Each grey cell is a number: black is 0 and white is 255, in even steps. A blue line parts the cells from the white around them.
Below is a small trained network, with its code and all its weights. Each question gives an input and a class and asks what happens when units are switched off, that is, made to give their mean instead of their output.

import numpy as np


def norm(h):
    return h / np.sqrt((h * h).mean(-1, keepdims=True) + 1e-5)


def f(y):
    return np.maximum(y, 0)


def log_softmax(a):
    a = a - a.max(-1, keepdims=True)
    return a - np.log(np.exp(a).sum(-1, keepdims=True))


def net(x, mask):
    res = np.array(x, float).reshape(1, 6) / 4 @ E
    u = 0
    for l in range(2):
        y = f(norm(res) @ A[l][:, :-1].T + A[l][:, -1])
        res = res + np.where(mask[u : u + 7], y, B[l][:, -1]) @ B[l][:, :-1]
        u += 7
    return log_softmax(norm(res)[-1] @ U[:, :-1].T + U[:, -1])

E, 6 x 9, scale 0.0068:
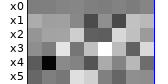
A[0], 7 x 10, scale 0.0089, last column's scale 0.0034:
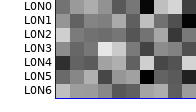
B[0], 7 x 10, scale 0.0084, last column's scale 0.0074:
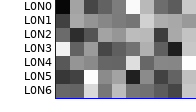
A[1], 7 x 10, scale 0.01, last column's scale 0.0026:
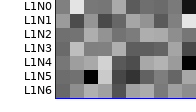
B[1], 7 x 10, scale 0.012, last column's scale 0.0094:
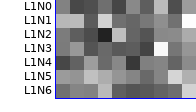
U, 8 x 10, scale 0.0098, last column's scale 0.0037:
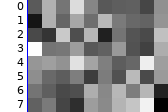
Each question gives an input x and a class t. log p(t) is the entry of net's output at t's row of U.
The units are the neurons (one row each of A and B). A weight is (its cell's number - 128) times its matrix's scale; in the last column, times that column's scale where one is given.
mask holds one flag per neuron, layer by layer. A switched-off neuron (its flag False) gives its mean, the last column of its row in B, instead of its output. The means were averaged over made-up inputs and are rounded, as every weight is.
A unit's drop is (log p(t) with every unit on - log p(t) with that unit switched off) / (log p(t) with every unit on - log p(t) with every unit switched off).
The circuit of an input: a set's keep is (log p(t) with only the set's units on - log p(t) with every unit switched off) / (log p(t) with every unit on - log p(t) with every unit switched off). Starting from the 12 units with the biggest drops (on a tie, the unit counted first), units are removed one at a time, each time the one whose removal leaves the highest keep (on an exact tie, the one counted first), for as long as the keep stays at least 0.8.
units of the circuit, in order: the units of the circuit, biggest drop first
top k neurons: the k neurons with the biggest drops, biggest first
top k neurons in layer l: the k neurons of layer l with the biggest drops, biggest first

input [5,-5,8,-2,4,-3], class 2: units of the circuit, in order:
(L1N2, L0N6)
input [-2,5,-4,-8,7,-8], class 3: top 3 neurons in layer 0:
(L0N4, L0N2, L0N1)
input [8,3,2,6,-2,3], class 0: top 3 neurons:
(L1N6, L1N5, L0N0)
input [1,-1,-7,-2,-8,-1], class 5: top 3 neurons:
(L1N3, L1N0, L0N6)
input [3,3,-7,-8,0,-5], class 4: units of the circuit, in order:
(L1N5, L0N3, L0N4)
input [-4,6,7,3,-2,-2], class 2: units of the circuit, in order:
(L1N2, L1N4)
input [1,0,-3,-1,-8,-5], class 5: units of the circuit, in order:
(L1N3, L1N0)
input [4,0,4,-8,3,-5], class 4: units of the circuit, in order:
(L1N5, L0N3)
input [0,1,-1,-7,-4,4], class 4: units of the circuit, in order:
(L1N5)
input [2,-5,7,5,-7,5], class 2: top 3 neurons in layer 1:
(L1N1, L1N4, L1N2)
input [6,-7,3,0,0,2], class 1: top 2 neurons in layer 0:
(L0N4, L0N1)
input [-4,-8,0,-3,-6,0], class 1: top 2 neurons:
(L0N4, L1N1)
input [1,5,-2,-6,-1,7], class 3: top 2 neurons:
(L0N3, L0N4)
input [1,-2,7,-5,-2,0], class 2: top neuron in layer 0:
(L0N6)
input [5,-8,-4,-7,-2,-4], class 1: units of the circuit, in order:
(L0N4, L0N3)
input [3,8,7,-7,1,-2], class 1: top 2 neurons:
(L0N0, L0N2)
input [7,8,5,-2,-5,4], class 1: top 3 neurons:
(L0N0, L1N1, L0N5)
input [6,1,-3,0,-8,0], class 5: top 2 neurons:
(L1N0, L1N3)
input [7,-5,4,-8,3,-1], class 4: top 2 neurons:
(L1N5, L0N0)
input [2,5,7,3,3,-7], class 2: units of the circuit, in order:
(L1N2, L0N6)
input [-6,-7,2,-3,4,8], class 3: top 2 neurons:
(L0N3, L0N0)
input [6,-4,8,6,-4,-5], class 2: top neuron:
(L1N2)
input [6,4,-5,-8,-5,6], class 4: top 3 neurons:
(L1N5, L0N6, L0N2)
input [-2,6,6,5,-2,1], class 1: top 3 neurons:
(L0N0, L0N5, L1N1)
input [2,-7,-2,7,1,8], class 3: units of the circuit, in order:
(L0N3, L0N0)
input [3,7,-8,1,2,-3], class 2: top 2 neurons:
(L0N5, L0N4)
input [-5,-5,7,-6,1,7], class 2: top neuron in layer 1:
(L1N1)
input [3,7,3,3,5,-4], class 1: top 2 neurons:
(L0N0, L0N3)
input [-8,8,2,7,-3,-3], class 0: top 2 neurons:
(L1N6, L0N0)
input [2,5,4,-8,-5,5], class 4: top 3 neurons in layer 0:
(L0N2, L0N5, L0N4)
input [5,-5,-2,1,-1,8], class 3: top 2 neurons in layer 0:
(L0N3, L0N0)
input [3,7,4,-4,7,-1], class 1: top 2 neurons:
(L0N0, L0N3)
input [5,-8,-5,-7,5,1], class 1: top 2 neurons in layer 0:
(L0N4, L0N3)
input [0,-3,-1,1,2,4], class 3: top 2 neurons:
(L0N3, L0N0)
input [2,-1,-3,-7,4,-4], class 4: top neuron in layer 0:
(L0N3)
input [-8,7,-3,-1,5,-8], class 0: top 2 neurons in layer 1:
(L1N1, L1N0)
